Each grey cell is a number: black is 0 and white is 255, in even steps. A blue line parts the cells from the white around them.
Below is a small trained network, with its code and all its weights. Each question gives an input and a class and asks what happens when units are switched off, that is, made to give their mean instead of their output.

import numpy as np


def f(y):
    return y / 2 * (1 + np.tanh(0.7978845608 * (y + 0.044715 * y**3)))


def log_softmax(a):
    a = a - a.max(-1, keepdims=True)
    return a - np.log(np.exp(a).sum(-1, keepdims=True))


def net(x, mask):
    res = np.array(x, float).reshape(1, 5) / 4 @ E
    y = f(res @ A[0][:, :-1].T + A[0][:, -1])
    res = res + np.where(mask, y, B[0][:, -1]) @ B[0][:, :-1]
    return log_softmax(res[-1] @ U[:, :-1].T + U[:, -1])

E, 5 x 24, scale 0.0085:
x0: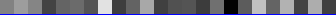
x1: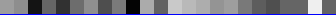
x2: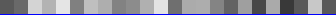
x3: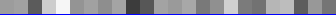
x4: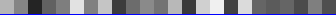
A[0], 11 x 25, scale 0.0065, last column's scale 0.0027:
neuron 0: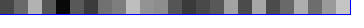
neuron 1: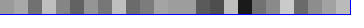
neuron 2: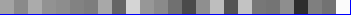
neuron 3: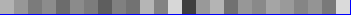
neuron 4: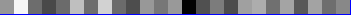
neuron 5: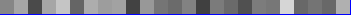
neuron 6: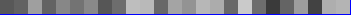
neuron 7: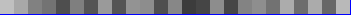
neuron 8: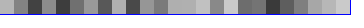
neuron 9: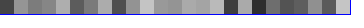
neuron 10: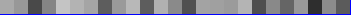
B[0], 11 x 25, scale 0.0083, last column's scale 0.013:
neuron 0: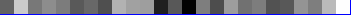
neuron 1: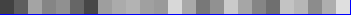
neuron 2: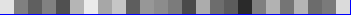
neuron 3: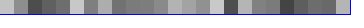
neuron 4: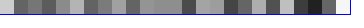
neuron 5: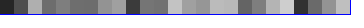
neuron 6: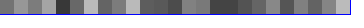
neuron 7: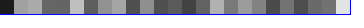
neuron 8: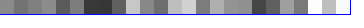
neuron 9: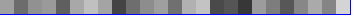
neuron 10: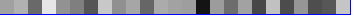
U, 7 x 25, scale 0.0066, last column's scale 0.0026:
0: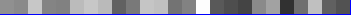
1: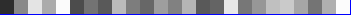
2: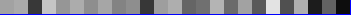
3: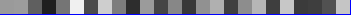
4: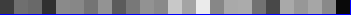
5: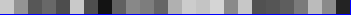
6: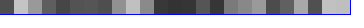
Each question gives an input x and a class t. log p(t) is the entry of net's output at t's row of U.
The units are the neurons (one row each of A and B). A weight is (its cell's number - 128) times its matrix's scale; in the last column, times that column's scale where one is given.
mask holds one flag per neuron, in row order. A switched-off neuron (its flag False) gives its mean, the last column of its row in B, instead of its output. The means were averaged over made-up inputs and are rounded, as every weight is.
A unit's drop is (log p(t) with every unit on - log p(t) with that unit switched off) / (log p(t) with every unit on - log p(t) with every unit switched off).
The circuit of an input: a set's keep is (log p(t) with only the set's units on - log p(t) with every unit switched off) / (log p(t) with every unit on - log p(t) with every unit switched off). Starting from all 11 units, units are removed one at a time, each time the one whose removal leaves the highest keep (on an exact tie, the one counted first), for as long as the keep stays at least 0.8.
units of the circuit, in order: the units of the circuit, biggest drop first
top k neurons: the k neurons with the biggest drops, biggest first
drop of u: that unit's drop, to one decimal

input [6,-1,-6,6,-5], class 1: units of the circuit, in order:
neuron 1
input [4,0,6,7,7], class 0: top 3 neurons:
neuron 9; neuron 2; neuron 7
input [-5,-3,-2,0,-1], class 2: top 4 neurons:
neuron 10; neuron 5; neuron 8; neuron 0
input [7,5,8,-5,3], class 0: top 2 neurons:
neuron 9; neuron 2
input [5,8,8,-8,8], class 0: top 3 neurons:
neuron 9; neuron 2; neuron 6
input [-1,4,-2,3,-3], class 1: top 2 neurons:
neuron 1; neuron 4
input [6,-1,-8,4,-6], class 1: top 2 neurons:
neuron 5; neuron 1
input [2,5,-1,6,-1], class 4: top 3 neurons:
neuron 5; neuron 1; neuron 10
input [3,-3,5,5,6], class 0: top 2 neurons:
neuron 9; neuron 2
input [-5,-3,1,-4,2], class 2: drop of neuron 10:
0.4
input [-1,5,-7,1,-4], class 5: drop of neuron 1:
-0.1
